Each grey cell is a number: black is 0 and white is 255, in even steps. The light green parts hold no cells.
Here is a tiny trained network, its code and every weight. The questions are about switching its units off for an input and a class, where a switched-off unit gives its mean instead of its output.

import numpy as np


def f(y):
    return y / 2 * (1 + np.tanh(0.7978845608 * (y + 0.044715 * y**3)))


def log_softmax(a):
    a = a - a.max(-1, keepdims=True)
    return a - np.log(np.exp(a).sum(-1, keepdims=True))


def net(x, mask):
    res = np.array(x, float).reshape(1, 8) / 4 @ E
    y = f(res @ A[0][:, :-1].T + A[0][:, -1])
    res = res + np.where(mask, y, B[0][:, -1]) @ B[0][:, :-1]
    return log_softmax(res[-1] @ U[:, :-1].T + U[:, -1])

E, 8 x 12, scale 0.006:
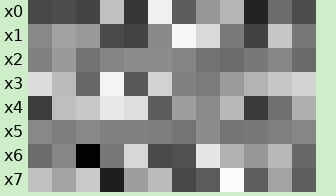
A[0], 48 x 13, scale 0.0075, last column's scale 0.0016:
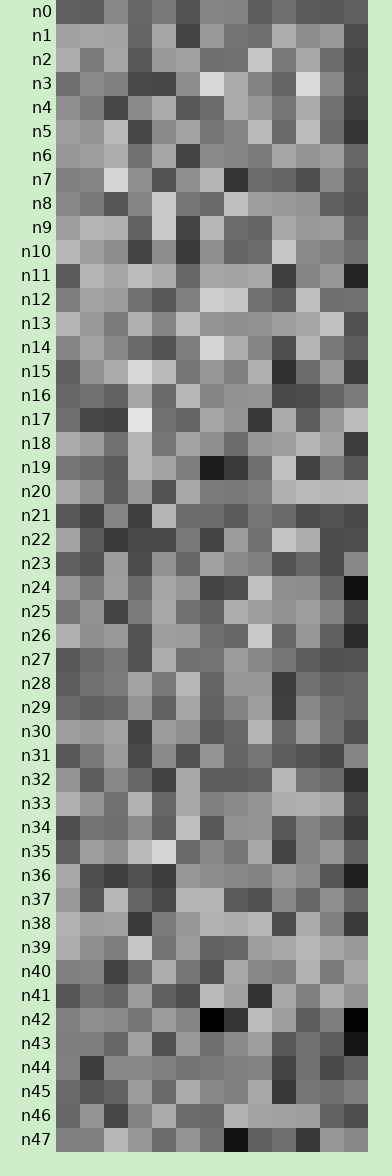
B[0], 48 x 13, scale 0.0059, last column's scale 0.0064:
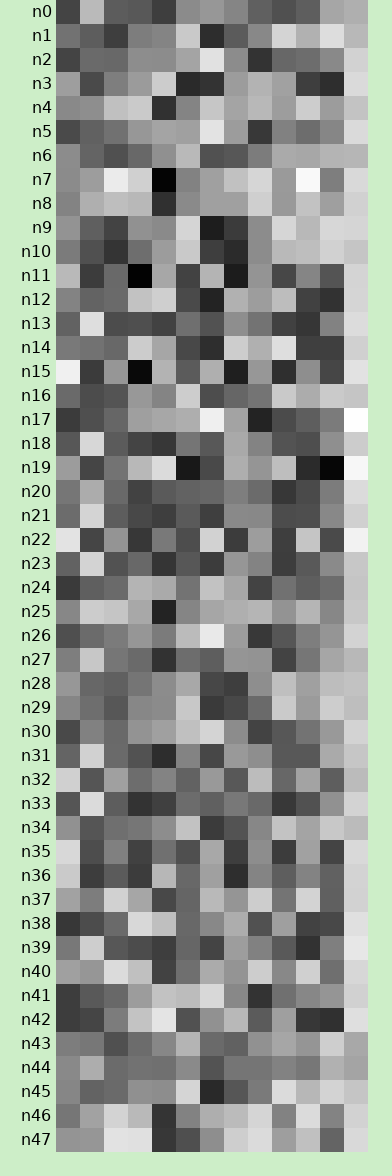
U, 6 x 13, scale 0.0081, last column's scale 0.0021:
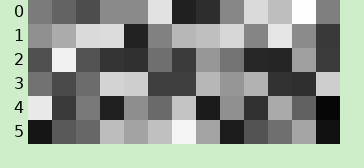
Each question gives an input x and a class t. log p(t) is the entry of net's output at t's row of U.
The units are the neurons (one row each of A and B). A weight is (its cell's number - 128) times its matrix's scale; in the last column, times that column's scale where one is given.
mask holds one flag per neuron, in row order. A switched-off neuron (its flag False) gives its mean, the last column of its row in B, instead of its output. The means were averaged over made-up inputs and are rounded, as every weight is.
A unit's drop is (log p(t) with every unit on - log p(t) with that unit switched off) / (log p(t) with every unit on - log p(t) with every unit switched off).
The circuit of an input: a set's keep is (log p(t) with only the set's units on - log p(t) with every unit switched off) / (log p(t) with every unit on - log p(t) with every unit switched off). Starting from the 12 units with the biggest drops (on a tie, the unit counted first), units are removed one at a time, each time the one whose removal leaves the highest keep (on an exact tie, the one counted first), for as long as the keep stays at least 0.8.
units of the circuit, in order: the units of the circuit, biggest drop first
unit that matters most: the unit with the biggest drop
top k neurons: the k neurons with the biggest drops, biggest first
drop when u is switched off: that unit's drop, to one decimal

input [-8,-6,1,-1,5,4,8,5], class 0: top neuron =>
(n9)
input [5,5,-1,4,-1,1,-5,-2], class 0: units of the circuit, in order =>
(n45; n16; n29)
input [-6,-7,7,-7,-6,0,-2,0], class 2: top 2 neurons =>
(n21; n31)
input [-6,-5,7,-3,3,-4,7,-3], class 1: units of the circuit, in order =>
(n46; n8)
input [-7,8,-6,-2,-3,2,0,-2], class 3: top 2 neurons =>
(n3; n12)
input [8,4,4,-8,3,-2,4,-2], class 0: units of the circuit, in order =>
(n45; n28)
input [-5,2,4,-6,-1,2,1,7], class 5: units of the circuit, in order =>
(n5; n30)
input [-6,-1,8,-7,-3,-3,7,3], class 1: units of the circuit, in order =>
(n46; n8)
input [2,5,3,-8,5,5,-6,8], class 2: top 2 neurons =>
(n23; n31)
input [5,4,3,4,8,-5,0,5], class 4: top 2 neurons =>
(n15; n11)
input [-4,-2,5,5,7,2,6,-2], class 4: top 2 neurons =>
(n11; n15)
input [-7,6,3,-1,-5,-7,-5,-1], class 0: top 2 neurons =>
(n10; n9)
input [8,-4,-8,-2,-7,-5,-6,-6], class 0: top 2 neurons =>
(n16; n45)
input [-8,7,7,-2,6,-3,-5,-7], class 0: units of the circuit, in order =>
(n9)
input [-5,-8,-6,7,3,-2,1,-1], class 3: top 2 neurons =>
(n19; n42)
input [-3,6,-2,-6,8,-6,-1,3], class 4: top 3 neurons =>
(n11; n15; n35)
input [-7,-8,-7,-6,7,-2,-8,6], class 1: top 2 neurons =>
(n47; n7)
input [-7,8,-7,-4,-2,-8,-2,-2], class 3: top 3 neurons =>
(n3; n12; n14)
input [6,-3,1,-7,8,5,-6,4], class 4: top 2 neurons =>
(n15; n35)
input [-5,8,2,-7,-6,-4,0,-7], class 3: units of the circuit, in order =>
(n3)
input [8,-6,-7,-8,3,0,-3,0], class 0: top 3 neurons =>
(n45; n16; n28)
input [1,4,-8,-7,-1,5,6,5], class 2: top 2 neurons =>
(n23; n21)
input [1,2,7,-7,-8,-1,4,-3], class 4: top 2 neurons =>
(n22; n36)
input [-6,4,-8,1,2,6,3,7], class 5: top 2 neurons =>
(n5; n38)
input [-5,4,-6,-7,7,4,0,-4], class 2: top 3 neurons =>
(n31; n23; n22)
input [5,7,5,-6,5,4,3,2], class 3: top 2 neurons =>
(n12; n14)
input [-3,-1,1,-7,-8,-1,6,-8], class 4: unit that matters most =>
n22
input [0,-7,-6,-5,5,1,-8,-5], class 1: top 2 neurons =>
(n7; n47)
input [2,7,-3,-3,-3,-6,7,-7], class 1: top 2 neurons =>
(n46; n4)
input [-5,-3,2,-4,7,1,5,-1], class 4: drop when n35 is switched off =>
0.2
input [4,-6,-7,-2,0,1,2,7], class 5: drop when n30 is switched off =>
0.2
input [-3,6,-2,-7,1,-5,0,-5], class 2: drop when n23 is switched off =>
0.1
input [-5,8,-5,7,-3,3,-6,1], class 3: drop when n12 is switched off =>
0.3
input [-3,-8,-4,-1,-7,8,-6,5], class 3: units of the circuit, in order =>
(n42)
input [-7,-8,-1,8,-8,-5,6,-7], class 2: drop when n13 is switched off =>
0.3
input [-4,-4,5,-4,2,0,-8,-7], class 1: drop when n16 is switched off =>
0.0
